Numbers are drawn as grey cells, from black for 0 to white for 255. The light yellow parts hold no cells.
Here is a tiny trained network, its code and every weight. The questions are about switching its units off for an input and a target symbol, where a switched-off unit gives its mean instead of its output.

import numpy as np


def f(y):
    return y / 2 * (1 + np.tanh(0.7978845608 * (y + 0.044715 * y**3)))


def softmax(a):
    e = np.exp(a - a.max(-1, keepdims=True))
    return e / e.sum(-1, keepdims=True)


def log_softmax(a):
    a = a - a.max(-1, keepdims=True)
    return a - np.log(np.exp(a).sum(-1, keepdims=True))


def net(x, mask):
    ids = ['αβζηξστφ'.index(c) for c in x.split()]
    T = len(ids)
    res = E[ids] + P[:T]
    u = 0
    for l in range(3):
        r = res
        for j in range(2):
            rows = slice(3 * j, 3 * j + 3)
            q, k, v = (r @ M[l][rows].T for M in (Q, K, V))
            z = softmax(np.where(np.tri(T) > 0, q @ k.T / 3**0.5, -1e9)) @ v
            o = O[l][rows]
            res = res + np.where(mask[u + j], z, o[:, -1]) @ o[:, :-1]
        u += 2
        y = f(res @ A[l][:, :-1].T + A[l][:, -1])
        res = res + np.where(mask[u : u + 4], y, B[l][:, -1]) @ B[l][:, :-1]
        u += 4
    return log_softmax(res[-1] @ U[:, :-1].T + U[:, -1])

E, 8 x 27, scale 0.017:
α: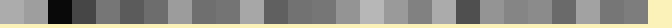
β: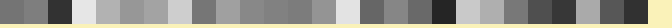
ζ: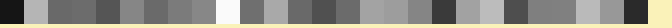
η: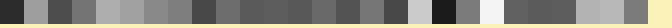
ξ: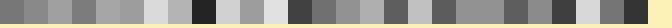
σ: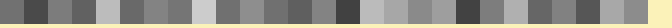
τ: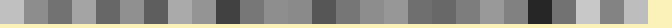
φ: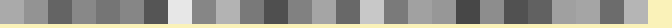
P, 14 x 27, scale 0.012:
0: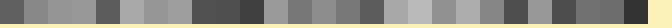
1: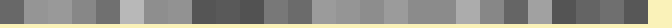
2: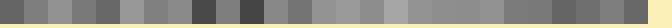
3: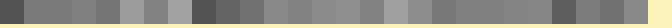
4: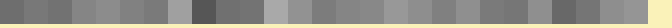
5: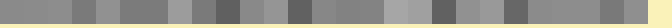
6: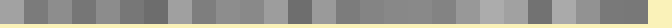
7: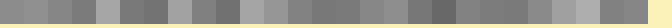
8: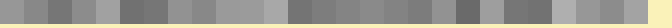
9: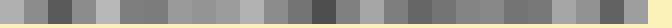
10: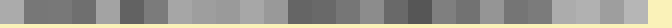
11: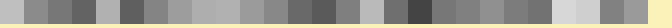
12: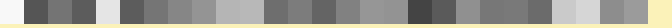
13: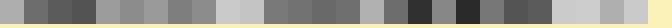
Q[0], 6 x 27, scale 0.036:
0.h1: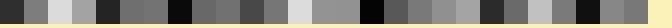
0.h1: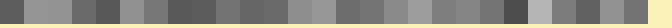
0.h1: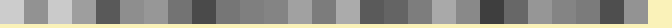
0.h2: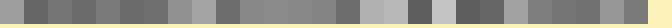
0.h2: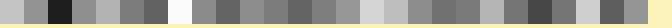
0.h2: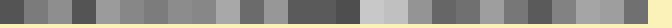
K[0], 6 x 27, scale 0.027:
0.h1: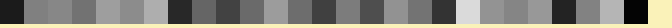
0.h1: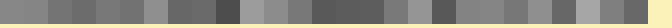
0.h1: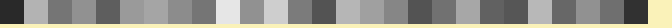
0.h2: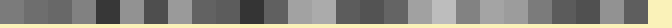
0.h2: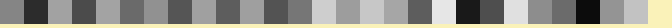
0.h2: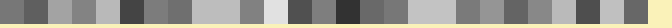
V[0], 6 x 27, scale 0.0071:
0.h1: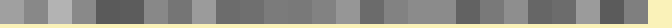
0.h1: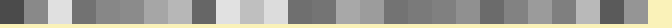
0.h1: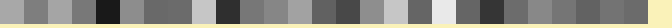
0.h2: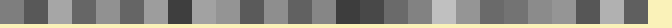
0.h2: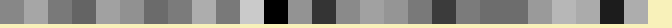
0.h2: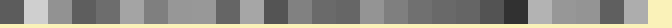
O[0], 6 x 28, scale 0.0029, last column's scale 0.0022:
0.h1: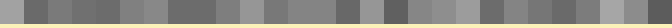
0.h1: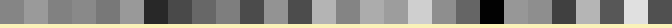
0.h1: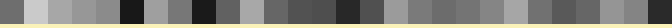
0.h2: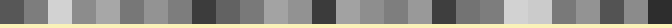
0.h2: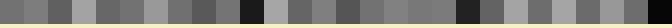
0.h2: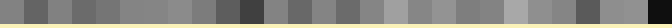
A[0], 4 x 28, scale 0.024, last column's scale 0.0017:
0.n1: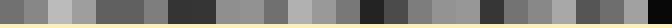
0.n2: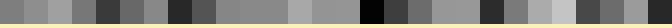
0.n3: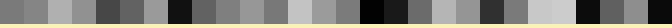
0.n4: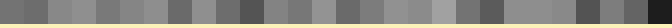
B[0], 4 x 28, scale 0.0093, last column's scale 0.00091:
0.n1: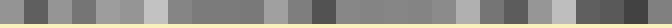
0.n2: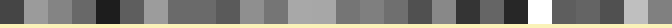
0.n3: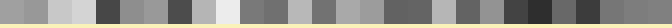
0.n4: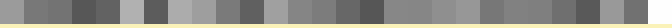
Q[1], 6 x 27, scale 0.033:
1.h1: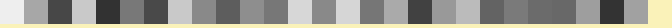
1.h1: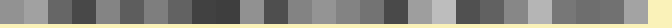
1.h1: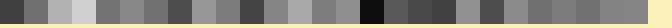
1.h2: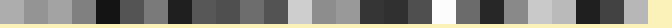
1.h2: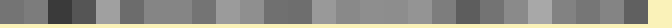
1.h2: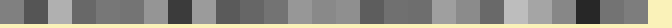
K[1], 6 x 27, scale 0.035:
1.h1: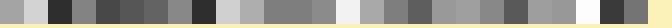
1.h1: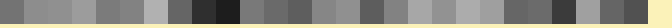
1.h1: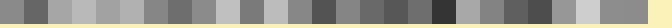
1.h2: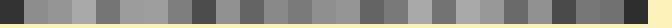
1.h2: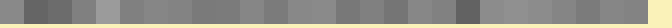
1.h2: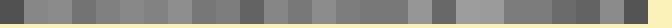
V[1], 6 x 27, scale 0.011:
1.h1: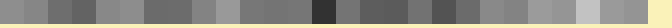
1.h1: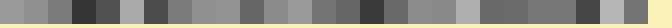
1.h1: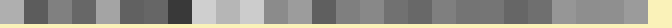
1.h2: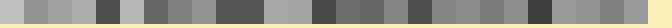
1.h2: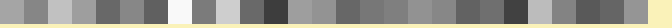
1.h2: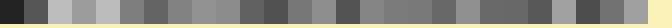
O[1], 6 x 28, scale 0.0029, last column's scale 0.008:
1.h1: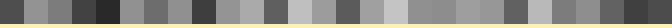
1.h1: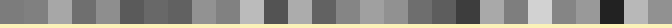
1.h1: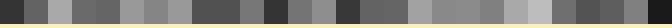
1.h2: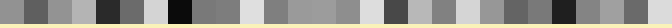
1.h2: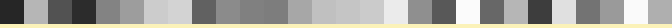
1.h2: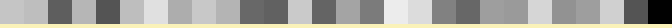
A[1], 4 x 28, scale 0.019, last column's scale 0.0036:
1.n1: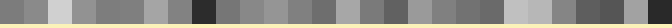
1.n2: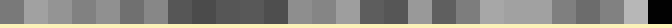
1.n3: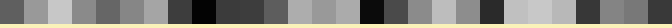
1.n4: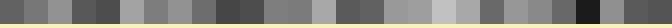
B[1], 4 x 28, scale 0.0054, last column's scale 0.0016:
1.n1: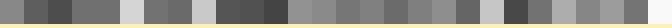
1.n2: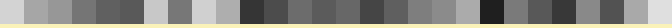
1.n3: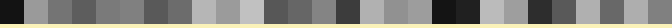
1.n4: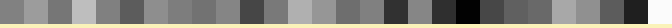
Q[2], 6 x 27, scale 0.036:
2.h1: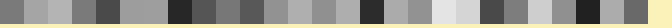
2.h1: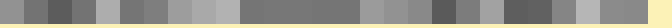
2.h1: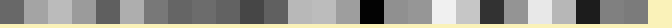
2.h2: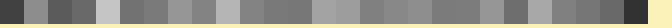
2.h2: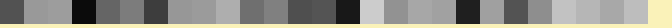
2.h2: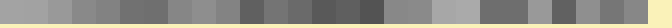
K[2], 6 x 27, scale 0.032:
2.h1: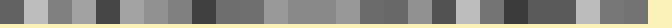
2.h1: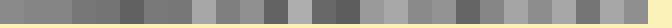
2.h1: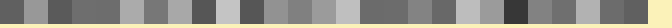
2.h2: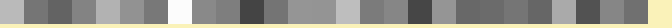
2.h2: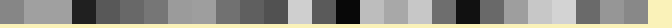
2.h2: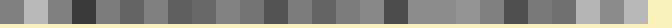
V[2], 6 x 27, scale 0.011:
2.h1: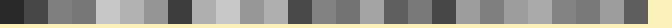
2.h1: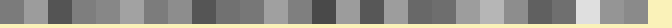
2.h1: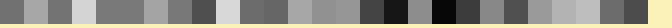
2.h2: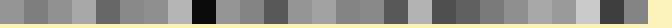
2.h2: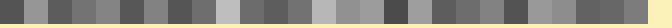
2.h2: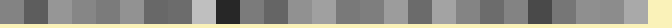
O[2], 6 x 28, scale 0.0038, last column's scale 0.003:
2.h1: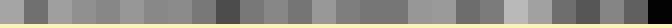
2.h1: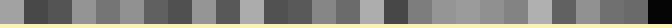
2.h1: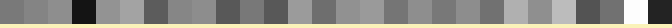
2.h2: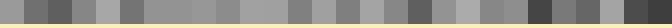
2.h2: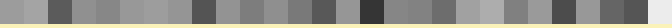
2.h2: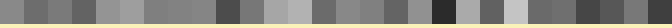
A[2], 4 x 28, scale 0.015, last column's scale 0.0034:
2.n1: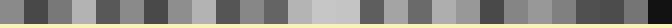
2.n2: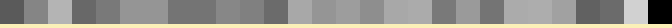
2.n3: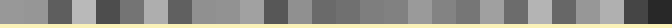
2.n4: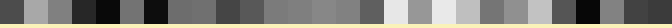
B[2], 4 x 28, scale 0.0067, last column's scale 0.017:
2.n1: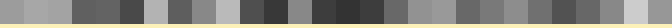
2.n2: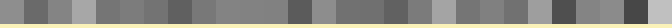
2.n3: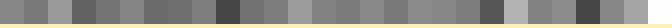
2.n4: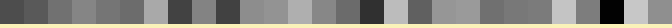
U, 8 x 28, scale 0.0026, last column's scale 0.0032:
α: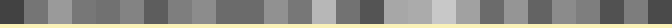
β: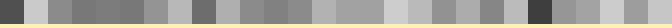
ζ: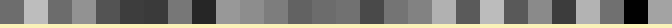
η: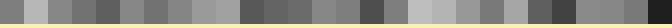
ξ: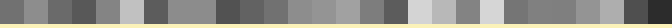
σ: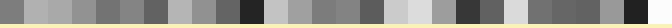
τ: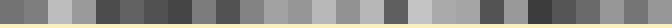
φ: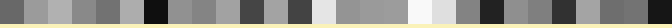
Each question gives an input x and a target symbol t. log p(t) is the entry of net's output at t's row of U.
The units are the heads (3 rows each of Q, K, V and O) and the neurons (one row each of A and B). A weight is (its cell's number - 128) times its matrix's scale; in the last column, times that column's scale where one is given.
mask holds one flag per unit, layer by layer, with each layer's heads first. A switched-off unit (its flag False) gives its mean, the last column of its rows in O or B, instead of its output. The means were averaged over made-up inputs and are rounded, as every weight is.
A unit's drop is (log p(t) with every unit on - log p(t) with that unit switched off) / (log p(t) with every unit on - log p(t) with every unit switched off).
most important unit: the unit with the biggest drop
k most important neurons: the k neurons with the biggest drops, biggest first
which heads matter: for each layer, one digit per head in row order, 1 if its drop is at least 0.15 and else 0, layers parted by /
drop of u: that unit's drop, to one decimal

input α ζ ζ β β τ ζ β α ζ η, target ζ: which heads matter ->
00 / 01 / 00
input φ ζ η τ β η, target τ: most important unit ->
2.n3
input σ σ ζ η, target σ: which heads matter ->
01 / 11 / 10
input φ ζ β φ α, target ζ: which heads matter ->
00 / 01 / 10
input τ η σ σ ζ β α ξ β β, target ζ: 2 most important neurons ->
[0.n4 2.n3]
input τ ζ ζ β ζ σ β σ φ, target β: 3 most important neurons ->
[1.n4 0.n4 2.n3]
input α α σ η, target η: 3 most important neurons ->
[1.n2 1.n4 0.n4]
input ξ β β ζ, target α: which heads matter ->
00 / 10 / 10
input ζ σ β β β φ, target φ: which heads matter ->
10 / 01 / 10
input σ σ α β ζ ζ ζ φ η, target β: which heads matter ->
10 / 11 / 10
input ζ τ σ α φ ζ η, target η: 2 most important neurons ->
[1.n2 2.n2]
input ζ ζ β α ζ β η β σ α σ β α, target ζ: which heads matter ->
00 / 11 / 10
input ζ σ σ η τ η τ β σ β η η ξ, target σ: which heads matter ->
00 / 01 / 10
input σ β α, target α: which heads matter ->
00 / 11 / 10
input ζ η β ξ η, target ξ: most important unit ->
2.h1
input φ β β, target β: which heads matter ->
00 / 11 / 00
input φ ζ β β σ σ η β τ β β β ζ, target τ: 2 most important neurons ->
[2.n3 0.n4]
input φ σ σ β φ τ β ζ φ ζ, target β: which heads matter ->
01 / 11 / 10
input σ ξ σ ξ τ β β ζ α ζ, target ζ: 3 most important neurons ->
[0.n4 1.n4 2.n3]
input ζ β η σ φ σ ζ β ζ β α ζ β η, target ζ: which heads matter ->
00 / 11 / 10
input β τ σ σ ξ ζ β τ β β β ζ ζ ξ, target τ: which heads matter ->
00 / 11 / 10
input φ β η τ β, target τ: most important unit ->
2.n3
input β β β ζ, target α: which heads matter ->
00 / 00 / 10
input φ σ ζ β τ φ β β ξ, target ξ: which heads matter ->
01 / 00 / 00
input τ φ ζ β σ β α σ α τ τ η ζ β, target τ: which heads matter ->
00 / 01 / 00
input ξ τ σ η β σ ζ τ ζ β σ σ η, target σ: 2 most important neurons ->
[2.n3 1.n2]
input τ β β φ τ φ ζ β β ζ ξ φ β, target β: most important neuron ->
[2.n2]
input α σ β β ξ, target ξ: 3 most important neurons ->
[1.n1 1.n4 0.n4]
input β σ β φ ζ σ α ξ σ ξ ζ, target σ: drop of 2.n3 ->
0.3
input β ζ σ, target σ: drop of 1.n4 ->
0.1
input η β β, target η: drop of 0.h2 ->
0.1
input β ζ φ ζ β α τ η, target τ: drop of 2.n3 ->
0.8
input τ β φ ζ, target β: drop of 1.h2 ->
0.6
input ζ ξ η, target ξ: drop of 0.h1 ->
0.3
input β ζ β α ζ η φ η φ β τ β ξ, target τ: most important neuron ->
[2.n3]
